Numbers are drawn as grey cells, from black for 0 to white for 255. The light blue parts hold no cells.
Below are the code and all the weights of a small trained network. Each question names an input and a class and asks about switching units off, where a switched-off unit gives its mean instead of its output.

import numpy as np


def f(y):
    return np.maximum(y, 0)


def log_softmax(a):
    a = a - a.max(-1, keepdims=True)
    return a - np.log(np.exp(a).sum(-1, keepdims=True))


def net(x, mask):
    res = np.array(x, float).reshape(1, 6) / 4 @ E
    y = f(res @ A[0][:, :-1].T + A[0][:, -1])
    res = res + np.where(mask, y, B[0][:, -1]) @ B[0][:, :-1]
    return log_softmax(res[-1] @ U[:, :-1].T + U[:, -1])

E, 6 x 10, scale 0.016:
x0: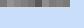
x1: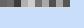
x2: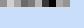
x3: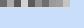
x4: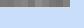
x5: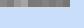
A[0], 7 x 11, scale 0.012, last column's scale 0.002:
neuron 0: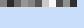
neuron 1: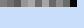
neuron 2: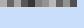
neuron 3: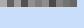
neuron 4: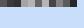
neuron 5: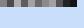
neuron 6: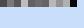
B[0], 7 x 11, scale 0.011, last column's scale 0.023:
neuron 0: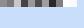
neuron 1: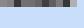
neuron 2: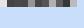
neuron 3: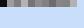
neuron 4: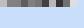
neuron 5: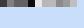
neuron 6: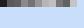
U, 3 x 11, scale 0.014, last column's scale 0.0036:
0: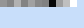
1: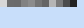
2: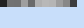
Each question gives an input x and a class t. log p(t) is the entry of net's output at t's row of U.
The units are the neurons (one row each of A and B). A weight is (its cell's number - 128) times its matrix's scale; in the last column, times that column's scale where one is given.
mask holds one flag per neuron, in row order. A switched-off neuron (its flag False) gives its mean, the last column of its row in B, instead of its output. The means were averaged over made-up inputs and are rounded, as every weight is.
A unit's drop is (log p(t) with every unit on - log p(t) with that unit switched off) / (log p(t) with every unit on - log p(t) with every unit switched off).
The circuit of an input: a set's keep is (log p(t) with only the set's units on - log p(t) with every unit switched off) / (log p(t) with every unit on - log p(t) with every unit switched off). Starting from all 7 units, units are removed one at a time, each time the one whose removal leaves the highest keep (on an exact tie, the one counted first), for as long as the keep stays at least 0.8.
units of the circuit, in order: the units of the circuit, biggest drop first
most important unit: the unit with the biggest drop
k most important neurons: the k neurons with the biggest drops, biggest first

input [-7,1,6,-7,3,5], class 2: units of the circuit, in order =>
[neuron 0; neuron 3]
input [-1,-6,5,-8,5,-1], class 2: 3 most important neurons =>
[neuron 3; neuron 0; neuron 4]
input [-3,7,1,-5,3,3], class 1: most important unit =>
neuron 4
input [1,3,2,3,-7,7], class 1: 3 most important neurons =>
[neuron 0; neuron 5; neuron 3]
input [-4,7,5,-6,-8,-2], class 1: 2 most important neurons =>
[neuron 0; neuron 4]
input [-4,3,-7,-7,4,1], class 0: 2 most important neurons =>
[neuron 0; neuron 6]
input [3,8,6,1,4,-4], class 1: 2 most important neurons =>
[neuron 0; neuron 4]
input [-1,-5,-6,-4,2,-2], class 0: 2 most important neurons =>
[neuron 0; neuron 4]
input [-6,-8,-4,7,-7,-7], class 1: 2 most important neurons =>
[neuron 2; neuron 5]
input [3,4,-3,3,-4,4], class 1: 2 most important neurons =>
[neuron 4; neuron 5]
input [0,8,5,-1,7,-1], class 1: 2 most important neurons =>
[neuron 0; neuron 4]
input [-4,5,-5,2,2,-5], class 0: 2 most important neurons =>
[neuron 0; neuron 2]
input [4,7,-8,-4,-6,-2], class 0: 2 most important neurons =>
[neuron 0; neuron 2]
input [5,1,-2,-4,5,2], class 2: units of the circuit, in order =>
[neuron 5]
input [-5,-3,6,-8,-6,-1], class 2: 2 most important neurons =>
[neuron 0; neuron 3]
